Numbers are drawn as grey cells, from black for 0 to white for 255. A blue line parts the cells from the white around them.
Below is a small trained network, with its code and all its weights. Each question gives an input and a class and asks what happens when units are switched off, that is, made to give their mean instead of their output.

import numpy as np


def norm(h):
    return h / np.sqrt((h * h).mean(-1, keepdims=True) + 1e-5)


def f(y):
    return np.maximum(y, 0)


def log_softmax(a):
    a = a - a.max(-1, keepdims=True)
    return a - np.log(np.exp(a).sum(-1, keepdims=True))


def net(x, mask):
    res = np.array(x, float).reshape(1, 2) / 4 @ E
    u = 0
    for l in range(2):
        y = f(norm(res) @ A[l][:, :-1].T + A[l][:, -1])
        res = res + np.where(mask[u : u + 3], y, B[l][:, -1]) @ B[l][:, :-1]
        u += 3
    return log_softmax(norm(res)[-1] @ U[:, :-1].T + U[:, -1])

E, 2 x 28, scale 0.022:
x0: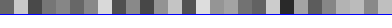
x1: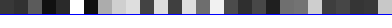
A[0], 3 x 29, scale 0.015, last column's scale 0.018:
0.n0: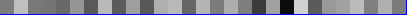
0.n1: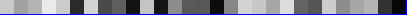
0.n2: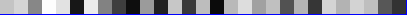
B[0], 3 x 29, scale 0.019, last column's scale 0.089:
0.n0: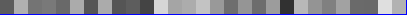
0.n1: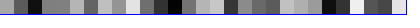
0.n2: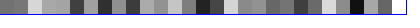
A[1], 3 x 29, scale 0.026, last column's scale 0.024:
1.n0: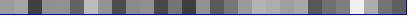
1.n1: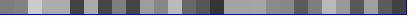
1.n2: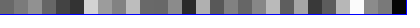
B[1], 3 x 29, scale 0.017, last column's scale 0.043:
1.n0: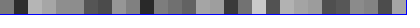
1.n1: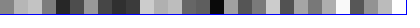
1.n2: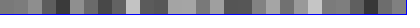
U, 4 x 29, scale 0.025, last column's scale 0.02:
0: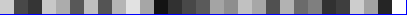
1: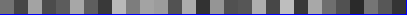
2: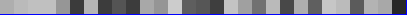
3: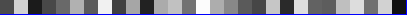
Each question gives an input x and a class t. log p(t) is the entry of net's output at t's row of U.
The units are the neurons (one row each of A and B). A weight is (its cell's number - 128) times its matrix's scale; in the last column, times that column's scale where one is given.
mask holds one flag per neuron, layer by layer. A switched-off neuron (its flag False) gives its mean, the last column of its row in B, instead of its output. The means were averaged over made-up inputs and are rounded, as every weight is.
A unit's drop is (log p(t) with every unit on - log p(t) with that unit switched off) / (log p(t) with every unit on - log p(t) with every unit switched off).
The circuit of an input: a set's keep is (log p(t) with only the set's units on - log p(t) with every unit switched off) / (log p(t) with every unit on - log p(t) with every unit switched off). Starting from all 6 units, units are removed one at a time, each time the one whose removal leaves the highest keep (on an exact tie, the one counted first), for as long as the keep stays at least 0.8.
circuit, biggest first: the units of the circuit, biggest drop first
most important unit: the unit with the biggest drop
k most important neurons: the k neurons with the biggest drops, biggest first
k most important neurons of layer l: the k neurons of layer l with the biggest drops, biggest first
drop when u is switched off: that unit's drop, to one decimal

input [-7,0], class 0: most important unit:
0.n2
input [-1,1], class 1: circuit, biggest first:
0.n0, 0.n2, 1.n1, 0.n1
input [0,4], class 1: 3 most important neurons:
0.n0, 0.n2, 1.n1
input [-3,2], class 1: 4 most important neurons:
0.n2, 0.n0, 1.n1, 0.n1
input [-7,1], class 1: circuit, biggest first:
0.n2, 0.n1, 1.n1, 0.n0
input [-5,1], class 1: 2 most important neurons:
0.n2, 1.n1
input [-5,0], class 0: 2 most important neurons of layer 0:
0.n2, 0.n0
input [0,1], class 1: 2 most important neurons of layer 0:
0.n0, 0.n2
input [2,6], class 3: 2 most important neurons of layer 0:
0.n2, 0.n1
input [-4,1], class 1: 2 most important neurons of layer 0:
0.n2, 0.n0
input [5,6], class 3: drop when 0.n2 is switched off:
1.0
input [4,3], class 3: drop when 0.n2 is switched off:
0.6
